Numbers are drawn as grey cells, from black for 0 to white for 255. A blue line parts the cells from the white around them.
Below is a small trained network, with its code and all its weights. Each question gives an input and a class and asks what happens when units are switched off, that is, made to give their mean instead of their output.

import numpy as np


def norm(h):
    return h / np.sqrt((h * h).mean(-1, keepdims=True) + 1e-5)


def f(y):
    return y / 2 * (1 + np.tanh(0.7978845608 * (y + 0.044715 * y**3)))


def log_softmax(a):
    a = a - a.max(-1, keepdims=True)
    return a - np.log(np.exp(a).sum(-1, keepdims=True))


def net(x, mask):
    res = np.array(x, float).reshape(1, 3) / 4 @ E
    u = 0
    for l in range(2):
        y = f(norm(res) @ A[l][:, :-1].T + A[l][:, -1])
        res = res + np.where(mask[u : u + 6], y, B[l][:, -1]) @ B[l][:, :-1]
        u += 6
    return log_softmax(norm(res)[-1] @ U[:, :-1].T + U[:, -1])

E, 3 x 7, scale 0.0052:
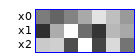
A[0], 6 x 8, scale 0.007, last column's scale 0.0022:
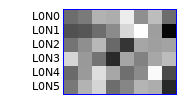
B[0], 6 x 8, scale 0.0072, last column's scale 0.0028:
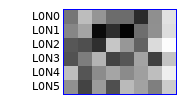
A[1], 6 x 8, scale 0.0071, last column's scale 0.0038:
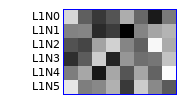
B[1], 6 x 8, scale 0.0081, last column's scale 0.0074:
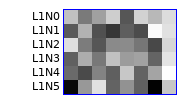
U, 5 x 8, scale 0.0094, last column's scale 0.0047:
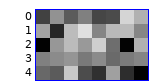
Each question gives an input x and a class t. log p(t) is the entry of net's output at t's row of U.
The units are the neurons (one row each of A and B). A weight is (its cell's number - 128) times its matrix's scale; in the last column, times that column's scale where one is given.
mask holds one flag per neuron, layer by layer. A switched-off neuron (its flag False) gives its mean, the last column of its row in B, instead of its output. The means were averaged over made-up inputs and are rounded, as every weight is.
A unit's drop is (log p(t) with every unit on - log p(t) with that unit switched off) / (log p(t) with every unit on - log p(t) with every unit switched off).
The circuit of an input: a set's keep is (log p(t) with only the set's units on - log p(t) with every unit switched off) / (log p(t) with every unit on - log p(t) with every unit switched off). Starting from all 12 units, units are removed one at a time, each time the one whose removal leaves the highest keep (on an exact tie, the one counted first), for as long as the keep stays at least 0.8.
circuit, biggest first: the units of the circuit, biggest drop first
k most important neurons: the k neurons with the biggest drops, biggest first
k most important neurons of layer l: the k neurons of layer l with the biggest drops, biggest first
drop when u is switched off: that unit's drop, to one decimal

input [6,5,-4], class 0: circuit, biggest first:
[L0N1]
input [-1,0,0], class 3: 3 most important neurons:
[L0N1 L1N2 L0N2]
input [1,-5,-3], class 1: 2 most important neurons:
[L1N0 L1N5]
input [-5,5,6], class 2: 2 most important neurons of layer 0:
[L0N1 L0N0]
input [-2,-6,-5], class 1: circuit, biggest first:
[L1N0 L0N1]
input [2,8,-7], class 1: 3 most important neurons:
[L0N4 L1N5 L0N2]
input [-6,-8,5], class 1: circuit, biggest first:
[L1N0 L0N1]
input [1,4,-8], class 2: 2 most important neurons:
[L1N3 L1N0]
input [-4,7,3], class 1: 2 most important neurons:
[L0N2 L0N1]
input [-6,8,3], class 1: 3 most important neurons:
[L0N2 L0N1 L0N4]
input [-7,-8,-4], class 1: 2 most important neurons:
[L1N0 L0N1]
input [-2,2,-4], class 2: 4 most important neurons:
[L0N1 L1N0 L1N3 L1N1]
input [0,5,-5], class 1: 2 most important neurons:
[L1N5 L0N4]
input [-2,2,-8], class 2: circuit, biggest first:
[L1N3]
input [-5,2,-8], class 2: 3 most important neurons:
[L0N1 L1N3 L1N1]
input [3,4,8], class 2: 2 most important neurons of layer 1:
[L1N5 L1N0]
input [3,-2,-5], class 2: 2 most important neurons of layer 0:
[L0N2 L0N3]
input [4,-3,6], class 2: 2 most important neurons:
[L1N5 L0N2]
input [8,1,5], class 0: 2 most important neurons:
[L0N1 L1N1]
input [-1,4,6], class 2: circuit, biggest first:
[L1N5]
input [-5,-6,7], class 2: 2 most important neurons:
[L1N5 L0N1]
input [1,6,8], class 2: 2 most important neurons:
[L1N5 L1N0]
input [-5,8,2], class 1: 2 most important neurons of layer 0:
[L0N2 L0N1]
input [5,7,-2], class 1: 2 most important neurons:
[L0N4 L0N5]
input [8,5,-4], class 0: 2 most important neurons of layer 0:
[L0N1 L0N0]
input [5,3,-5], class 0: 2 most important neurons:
[L0N1 L1N5]
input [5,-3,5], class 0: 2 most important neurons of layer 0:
[L0N1 L0N4]
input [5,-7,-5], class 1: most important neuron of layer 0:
[L0N2]
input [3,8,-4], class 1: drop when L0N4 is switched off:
0.2
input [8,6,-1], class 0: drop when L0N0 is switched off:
0.1
